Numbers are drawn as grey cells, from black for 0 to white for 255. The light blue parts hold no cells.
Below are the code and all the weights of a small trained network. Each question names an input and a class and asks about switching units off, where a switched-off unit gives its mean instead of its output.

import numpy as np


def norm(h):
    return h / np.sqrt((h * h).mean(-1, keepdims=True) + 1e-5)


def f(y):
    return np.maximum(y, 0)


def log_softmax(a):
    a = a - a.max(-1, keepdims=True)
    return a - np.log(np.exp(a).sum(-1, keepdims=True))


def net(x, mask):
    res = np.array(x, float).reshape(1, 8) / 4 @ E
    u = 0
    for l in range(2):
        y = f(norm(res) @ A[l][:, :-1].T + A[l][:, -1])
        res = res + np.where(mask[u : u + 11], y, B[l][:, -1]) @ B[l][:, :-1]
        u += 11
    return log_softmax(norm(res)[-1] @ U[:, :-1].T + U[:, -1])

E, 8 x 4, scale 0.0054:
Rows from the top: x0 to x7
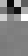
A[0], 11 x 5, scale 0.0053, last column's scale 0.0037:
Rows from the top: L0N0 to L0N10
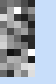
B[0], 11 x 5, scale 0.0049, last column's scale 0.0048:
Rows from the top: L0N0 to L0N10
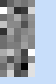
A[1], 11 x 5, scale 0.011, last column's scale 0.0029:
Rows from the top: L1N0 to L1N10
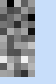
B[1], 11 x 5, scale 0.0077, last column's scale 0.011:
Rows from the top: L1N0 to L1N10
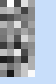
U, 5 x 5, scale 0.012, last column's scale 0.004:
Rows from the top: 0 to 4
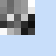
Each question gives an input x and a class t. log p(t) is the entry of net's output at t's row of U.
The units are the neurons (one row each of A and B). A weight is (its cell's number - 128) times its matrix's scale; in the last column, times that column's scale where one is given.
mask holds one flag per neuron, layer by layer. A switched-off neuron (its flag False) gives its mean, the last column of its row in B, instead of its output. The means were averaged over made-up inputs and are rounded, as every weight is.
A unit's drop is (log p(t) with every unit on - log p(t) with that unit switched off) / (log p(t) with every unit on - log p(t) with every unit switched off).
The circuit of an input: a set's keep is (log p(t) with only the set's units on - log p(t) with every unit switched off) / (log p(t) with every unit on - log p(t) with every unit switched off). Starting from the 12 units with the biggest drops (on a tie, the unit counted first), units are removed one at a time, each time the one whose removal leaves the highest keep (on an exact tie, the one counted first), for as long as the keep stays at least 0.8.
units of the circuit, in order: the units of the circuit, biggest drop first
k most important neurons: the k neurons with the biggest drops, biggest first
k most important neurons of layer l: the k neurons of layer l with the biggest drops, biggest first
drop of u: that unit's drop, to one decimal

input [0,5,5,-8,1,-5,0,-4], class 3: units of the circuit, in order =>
[L1N8]
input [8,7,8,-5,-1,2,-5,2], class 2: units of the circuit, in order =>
[L1N0 L1N10]
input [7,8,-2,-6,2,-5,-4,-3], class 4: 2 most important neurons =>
[L1N7 L1N1]
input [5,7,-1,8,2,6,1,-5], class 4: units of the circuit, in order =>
[L1N7 L1N1]
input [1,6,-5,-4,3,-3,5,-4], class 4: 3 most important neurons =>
[L1N3 L1N7 L1N8]
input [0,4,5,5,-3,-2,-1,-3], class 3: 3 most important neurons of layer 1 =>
[L1N8 L1N0 L1N5]
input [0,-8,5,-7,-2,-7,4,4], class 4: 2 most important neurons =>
[L0N9 L0N1]
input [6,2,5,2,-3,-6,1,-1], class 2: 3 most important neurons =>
[L1N0 L0N1 L1N5]
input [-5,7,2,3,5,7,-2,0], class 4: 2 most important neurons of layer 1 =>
[L1N3 L1N10]
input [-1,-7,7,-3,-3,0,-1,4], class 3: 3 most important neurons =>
[L1N8 L0N7 L1N3]
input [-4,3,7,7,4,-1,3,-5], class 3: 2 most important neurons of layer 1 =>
[L1N8 L1N10]
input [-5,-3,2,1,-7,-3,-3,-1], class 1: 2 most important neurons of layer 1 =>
[L1N0 L1N5]
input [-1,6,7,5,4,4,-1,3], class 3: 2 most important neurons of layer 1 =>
[L1N8 L1N10]
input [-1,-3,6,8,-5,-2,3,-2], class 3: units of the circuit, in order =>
[L1N8]
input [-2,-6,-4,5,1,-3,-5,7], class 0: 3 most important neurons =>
[L1N10 L0N7 L0N9]
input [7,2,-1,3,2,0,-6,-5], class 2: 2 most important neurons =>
[L1N0 L0N1]
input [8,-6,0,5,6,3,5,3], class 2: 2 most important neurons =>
[L1N0 L0N7]
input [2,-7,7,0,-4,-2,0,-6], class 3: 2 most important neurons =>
[L1N8 L0N7]
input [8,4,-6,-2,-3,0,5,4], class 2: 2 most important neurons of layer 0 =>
[L0N9 L0N1]
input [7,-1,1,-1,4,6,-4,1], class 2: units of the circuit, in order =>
[L1N0]
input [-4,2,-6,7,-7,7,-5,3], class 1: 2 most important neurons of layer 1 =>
[L1N9 L1N8]
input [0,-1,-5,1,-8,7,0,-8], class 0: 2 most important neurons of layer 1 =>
[L1N8 L1N10]
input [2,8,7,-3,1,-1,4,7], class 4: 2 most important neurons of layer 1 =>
[L1N7 L1N1]
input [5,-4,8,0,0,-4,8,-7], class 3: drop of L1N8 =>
1.1
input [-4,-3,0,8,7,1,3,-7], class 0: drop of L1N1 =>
0.0
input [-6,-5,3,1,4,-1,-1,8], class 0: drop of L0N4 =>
0.1
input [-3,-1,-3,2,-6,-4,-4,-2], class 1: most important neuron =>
[L1N0]
